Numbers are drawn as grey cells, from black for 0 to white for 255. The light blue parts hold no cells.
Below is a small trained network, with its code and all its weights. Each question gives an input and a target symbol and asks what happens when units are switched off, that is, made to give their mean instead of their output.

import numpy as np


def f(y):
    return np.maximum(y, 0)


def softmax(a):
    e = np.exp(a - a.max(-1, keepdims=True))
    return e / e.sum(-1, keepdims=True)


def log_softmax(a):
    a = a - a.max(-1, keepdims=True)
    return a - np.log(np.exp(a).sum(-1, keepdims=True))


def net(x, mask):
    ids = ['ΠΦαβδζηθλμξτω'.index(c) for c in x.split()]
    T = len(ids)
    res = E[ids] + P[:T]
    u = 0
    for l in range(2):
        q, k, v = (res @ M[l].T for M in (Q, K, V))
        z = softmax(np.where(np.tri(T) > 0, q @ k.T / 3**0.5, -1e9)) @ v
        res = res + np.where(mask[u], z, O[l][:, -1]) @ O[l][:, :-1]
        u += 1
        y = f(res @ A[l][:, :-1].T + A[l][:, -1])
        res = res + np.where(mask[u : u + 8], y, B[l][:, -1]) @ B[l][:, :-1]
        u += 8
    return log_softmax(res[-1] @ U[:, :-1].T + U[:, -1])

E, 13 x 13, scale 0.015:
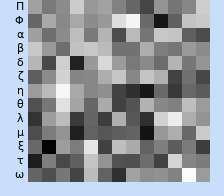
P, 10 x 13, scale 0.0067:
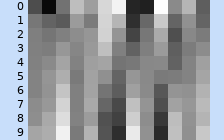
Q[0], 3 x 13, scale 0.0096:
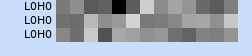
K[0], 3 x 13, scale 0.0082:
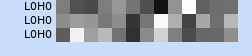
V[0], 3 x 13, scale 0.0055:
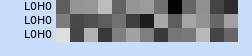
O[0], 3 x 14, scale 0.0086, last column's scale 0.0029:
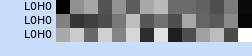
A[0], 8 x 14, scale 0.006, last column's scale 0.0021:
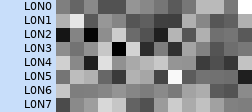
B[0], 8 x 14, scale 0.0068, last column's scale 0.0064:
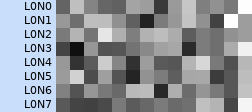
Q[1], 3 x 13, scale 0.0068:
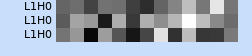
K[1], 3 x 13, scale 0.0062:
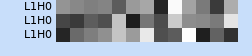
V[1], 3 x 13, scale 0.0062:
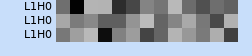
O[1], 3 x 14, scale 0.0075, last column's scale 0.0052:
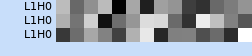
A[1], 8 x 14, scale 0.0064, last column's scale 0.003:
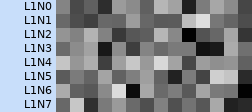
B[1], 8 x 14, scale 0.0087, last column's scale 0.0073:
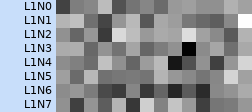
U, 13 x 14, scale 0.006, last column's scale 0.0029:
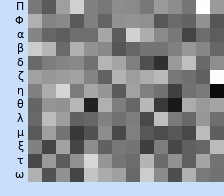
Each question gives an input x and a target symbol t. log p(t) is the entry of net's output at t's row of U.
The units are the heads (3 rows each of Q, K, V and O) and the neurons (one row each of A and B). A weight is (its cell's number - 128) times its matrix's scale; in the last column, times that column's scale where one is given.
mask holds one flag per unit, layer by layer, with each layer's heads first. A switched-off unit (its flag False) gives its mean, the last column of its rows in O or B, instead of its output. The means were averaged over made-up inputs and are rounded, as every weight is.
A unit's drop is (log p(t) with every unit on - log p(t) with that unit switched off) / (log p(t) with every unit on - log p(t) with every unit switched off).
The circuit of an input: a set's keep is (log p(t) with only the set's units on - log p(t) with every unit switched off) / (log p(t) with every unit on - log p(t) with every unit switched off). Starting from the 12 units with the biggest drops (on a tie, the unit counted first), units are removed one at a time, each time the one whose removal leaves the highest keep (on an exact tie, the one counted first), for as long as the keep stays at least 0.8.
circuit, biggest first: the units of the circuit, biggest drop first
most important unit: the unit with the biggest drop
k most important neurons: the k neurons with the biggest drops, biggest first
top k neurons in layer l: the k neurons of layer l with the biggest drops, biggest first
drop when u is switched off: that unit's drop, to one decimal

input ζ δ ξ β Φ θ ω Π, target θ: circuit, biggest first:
(L0H0, L1H0)
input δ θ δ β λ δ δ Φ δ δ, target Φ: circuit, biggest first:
(L0H0, L1H0, L0N5)
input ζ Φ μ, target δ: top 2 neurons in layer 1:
(L1N3, L1N1)
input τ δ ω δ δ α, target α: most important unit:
L1N1
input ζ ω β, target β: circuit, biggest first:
(L0N4, L1H0, L1N6, L0N0)
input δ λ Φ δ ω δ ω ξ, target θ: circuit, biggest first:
(L0H0, L1N3, L1H0)
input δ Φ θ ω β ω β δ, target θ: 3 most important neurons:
(L1N3, L0N7, L0N3)
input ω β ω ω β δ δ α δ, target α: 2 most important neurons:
(L0N3, L1N2)
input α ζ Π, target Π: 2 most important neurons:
(L1N1, L1N5)
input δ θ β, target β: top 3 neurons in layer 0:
(L0N4, L0N1, L0N3)
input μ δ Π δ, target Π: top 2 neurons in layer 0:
(L0N0, L0N3)
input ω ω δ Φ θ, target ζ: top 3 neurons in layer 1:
(L1N2, L1N6, L1N1)
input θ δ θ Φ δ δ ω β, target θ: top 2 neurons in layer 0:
(L0N3, L0N7)
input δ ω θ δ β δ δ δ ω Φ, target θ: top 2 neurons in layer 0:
(L0N7, L0N4)
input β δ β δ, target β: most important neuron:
(L0N0)
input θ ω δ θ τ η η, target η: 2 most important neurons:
(L1N2, L0N0)
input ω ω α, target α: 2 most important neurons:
(L0N3, L1N1)
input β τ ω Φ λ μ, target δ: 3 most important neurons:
(L1N3, L1N1, L0N4)
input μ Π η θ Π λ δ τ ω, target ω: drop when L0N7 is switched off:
0.2
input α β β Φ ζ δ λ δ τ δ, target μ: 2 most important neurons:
(L1N6, L0N2)
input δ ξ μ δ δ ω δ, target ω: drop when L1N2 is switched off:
-0.1
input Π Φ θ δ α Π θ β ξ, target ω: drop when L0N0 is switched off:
0.1
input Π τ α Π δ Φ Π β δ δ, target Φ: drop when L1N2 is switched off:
0.0
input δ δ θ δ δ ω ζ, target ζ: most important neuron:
(L0N5)
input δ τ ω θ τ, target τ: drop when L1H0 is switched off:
0.3
